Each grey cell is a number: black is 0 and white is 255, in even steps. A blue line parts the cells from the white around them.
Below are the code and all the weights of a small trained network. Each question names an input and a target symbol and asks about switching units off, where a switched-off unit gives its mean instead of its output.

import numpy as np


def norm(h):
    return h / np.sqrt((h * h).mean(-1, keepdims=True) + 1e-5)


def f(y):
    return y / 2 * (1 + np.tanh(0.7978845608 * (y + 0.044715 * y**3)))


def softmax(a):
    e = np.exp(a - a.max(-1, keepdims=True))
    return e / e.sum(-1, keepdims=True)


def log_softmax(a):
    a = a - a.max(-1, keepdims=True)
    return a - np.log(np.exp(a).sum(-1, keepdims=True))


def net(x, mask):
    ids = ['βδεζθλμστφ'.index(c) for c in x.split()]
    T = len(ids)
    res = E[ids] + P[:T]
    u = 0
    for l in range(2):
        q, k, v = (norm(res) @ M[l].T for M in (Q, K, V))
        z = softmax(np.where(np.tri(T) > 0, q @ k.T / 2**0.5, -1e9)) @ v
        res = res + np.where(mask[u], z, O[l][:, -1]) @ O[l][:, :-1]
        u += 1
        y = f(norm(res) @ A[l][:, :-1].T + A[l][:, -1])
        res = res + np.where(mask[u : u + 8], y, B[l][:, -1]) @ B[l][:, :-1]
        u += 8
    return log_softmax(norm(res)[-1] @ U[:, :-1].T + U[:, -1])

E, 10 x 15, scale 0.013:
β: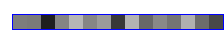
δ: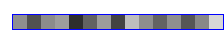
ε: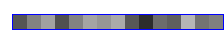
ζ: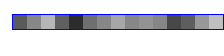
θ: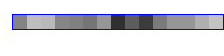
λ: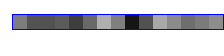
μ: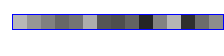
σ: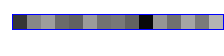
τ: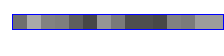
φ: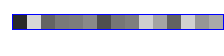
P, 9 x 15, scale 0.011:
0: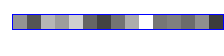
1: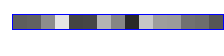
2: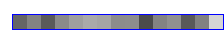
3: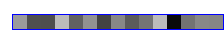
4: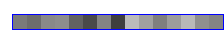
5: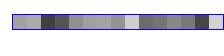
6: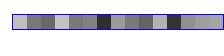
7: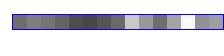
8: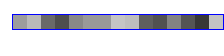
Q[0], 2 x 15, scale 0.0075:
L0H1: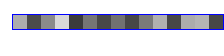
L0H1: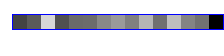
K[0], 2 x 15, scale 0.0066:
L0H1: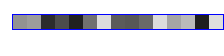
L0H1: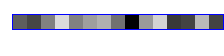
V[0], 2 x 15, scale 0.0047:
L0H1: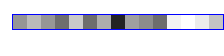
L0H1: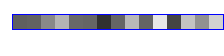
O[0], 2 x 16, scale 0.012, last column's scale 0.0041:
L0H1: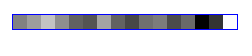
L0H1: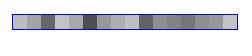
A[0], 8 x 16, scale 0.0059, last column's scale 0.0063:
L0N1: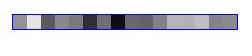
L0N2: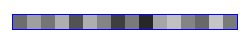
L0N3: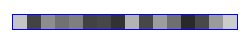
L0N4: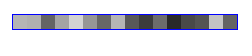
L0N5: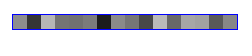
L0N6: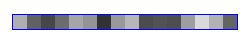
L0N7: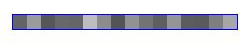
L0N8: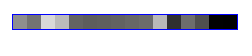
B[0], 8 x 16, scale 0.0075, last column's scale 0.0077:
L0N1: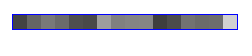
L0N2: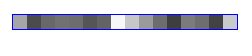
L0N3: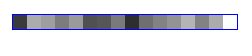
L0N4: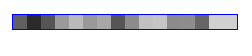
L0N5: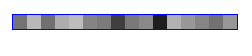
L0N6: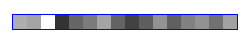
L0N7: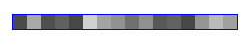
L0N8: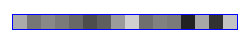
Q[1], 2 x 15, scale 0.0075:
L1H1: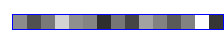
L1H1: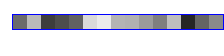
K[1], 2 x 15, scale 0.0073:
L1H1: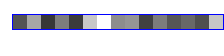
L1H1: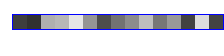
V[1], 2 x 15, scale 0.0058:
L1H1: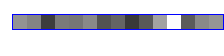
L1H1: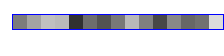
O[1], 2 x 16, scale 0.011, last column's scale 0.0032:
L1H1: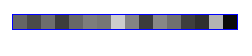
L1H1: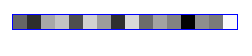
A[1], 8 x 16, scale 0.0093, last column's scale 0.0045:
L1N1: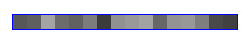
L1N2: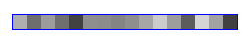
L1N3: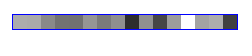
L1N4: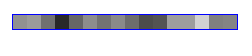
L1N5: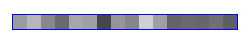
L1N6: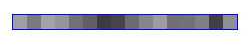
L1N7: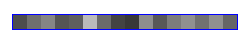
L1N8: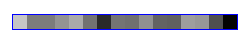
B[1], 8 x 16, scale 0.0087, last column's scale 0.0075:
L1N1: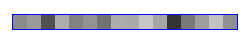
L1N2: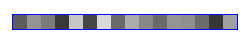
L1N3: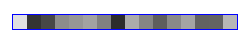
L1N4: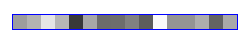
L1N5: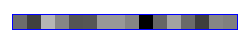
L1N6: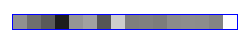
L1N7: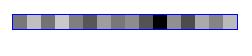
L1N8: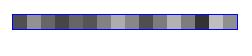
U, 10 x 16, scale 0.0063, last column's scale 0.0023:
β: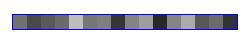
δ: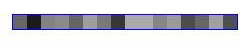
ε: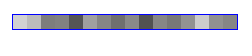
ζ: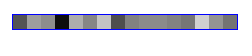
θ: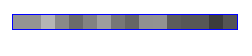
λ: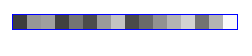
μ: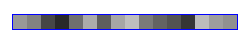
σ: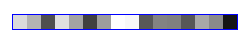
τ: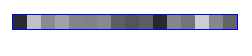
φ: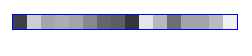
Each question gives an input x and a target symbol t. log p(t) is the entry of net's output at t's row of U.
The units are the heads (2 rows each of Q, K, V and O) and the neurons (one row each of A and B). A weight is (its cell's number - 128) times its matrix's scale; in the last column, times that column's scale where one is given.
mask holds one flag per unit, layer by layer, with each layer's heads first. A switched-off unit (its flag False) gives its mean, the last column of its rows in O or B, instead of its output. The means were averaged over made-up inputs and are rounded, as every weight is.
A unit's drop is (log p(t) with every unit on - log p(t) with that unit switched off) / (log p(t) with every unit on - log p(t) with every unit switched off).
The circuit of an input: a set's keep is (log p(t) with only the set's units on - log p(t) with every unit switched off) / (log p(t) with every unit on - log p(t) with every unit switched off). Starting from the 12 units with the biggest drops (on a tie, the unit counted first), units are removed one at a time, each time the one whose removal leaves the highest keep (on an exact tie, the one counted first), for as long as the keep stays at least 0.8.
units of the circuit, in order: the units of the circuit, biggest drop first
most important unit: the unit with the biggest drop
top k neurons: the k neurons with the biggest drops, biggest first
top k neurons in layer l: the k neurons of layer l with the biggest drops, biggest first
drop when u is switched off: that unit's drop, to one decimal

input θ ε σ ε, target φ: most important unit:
L0N4
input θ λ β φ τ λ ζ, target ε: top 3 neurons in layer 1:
[L1N4, L1N3, L1N7]
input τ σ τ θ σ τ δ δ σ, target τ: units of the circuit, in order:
[L0H1, L1N7]
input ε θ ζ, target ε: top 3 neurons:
[L1N4, L1N3, L0N8]
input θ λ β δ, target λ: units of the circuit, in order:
[L0N3, L1H1]
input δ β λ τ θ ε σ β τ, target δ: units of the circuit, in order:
[L1H1, L0N4]
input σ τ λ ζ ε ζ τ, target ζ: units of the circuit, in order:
[L0H1, L0N6, L1N2]
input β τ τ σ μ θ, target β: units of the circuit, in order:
[L1H1, L1N3]
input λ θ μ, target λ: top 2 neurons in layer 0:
[L0N2, L0N3]
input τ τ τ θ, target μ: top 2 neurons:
[L0N8, L1N6]
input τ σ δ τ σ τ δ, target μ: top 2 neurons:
[L1N6, L0N8]
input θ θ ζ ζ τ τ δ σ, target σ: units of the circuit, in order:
[L0N2, L1N1]
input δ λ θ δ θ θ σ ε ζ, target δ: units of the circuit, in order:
[L1H1, L0N4]
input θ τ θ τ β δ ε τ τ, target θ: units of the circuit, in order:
[L0H1]
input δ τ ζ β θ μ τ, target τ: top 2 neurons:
[L1N7, L0N5]
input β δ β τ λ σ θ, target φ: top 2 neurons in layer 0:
[L0N4, L0N8]
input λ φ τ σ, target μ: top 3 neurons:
[L0N8, L1N6, L0N2]
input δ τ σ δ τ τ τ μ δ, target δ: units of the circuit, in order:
[L1H1, L1N7]
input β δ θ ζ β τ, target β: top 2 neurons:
[L1N3, L0N4]
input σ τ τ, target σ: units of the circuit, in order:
[L0H1]
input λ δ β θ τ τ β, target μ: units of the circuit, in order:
[L0N8, L1N6, L0H1]
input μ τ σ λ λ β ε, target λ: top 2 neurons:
[L0N8, L0N7]
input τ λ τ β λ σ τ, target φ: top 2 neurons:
[L0N4, L0N2]
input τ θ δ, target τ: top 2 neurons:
[L1N7, L0N3]
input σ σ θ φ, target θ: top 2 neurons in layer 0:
[L0N8, L0N2]
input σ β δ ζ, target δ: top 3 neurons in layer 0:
[L0N4, L0N6, L0N3]
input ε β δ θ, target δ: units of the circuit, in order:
[L1H1]
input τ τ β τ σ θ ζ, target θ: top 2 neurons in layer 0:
[L0N2, L0N8]
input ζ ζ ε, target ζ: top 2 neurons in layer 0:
[L0N6, L0N4]
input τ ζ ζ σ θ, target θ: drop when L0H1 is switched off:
0.7
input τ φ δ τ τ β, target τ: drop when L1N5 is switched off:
0.0
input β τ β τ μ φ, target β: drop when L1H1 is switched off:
1.0
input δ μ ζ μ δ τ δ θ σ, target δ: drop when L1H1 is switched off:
0.4
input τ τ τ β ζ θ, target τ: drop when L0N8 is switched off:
0.1
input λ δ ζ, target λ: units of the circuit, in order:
[L1H1]
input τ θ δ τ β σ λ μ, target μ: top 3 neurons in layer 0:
[L0N2, L0N8, L0N4]
